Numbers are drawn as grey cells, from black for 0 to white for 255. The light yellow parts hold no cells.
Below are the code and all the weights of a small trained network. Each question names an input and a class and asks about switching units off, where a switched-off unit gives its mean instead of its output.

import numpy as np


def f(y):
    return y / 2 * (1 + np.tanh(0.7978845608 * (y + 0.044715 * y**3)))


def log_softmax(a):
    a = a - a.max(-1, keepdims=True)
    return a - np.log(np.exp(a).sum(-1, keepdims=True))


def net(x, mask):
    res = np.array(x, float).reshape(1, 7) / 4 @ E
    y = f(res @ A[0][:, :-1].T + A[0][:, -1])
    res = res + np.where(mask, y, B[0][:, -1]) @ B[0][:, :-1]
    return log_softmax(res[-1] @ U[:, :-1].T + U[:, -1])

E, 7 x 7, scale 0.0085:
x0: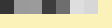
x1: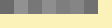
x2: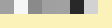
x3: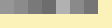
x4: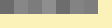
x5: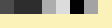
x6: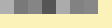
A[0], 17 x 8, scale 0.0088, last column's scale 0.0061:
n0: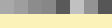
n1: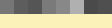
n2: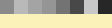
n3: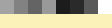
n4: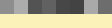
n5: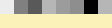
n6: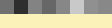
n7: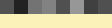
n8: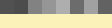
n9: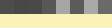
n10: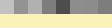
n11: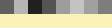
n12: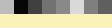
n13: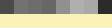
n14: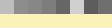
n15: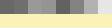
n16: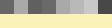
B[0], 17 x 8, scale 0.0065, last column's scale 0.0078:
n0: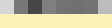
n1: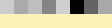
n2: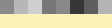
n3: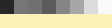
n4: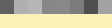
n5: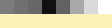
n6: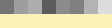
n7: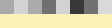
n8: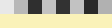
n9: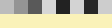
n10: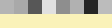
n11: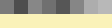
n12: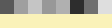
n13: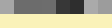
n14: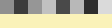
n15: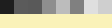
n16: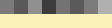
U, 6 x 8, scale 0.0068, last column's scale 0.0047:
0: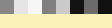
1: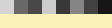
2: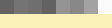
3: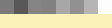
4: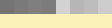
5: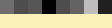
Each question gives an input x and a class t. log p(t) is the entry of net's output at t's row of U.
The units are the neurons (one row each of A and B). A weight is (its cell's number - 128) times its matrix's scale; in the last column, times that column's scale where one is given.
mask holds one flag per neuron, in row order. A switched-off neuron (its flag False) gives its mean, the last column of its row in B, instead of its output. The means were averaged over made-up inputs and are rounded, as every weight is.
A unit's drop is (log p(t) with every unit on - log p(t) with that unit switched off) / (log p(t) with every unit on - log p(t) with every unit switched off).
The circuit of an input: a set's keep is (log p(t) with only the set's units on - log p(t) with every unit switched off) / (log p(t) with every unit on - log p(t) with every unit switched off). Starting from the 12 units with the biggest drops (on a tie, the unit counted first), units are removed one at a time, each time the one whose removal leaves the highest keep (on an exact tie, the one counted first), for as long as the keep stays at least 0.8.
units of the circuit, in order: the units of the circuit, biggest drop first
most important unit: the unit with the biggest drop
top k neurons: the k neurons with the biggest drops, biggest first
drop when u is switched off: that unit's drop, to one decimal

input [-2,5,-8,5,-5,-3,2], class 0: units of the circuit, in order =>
(n12 n1)
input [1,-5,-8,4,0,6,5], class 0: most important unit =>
n12
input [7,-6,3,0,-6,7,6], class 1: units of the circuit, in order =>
(n9 n8)
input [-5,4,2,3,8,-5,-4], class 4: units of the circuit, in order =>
(n3 n5)
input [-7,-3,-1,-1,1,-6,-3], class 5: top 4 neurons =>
(n5 n3 n9 n8)
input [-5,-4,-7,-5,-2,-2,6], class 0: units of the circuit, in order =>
(n12 n7)
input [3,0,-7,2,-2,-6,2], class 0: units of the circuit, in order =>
(n12 n1)
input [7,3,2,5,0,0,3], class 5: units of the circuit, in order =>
(n16 n11 n13)
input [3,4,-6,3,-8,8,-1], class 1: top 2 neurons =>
(n9 n8)
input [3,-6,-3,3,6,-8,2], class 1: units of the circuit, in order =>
(n14 n10)
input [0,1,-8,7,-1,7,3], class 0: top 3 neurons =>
(n12 n7 n1)
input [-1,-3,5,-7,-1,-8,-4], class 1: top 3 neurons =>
(n10 n0 n14)
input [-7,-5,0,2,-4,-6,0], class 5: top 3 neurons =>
(n5 n3 n9)
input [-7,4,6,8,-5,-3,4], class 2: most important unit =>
n5
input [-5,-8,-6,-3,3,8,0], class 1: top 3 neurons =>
(n9 n8 n15)
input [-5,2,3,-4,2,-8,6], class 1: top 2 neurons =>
(n10 n14)
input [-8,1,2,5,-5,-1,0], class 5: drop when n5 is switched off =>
0.4
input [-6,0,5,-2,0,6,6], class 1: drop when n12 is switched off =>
0.2
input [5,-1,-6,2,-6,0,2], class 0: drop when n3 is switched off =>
0.1
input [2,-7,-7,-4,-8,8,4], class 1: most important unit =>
n9
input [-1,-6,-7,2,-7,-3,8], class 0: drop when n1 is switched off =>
0.1
